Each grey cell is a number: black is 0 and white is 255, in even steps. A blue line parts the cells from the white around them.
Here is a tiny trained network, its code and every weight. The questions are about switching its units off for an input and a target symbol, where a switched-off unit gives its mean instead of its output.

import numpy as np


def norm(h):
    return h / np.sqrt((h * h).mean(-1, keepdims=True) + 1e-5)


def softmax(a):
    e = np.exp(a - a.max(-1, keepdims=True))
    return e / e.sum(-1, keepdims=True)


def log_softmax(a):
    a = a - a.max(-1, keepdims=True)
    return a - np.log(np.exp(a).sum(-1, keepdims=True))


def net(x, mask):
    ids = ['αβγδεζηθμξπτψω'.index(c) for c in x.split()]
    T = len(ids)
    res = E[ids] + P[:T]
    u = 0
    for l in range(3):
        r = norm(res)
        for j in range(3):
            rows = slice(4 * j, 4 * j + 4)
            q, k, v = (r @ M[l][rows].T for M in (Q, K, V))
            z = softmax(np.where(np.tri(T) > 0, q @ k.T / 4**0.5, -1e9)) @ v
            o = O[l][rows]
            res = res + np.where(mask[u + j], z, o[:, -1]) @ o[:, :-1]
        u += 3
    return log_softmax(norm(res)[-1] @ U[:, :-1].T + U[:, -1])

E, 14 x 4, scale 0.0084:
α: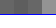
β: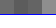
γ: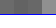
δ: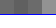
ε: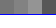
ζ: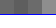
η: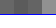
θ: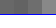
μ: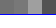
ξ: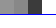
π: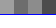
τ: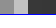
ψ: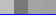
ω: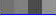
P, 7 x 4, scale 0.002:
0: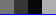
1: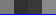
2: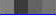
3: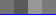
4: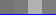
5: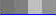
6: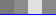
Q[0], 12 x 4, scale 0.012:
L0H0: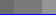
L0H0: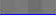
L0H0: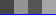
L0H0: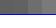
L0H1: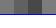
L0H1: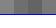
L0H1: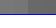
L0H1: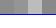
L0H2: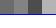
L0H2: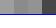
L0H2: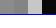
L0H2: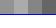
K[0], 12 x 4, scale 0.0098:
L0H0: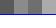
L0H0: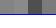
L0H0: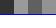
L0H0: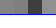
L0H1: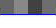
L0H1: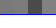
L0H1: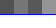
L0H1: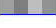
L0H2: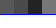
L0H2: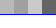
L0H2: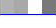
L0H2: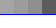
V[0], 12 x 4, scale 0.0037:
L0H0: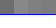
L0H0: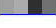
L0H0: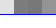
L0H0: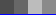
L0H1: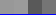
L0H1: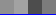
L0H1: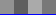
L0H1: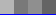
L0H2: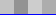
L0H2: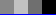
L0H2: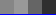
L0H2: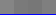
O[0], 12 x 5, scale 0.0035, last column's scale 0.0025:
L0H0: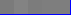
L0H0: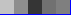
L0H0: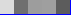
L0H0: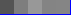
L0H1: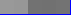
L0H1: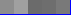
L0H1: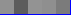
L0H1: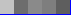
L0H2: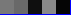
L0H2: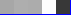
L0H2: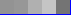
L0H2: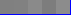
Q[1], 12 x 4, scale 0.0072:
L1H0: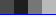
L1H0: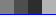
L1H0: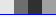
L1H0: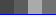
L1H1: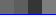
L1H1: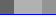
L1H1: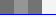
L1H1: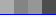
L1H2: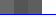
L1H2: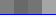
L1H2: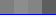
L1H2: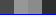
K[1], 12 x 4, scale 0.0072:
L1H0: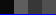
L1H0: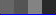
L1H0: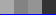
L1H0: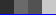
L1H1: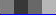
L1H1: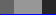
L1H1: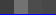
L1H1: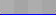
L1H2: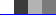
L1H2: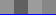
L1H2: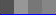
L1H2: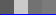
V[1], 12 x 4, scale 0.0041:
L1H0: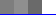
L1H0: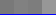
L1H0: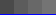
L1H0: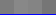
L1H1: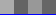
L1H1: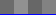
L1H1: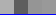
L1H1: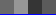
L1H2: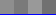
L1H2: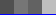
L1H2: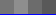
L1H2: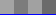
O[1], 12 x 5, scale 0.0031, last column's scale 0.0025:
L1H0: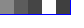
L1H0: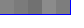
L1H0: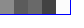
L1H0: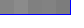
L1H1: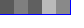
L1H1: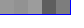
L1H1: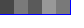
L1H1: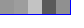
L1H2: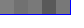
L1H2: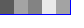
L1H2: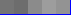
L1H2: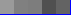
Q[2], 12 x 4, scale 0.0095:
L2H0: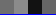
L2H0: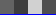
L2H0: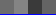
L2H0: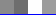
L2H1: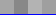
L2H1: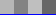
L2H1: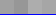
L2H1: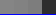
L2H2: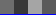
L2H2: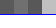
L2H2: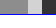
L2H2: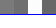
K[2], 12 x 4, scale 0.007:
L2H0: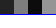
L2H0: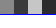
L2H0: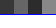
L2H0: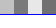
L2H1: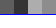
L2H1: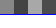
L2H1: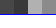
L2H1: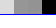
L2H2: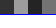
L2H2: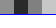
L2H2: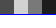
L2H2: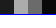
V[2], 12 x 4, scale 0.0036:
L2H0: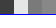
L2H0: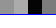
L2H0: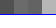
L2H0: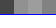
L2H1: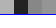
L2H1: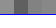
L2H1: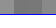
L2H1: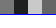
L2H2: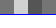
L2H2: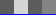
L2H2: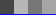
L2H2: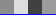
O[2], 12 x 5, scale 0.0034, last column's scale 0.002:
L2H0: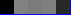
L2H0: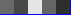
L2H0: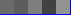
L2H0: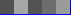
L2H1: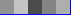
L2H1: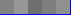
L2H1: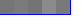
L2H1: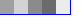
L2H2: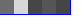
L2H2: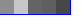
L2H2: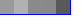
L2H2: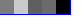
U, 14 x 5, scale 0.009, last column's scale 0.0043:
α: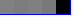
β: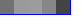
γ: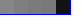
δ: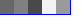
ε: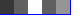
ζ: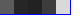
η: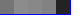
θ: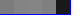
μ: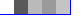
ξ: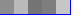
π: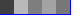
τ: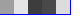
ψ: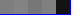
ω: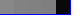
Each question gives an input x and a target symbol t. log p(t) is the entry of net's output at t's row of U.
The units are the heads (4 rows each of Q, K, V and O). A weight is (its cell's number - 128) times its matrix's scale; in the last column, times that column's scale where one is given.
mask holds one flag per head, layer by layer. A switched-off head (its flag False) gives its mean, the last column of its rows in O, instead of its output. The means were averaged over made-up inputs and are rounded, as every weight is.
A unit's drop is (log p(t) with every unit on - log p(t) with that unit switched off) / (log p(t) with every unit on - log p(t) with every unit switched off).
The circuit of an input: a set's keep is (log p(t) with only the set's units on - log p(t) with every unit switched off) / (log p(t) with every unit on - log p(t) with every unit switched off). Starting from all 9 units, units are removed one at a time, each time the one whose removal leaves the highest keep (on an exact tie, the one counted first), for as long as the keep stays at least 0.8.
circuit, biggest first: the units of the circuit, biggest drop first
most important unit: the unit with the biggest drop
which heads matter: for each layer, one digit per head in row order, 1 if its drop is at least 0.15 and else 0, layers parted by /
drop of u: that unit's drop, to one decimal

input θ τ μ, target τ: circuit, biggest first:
(L2H2 L0H2)
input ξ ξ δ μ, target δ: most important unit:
L1H0
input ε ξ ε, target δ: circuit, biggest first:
(L0H2 L1H0 L2H0)
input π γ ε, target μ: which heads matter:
011 / 001 / 001
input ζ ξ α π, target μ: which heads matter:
000 / 000 / 000
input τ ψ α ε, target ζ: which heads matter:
001 / 010 / 000
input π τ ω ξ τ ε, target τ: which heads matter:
100 / 000 / 001
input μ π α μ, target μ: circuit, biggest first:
(L0H2 L2H0)
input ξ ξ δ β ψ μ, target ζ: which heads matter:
001 / 000 / 000
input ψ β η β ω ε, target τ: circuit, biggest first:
(L2H2 L2H0 L0H2)
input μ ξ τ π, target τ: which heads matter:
001 / 000 / 001
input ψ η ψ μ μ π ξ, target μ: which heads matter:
011 / 101 / 100
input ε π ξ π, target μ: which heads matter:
001 / 000 / 000
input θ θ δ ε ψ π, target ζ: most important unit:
L0H2
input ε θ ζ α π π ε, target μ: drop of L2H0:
0.4
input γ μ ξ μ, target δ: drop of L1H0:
0.7
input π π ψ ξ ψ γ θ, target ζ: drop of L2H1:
0.1
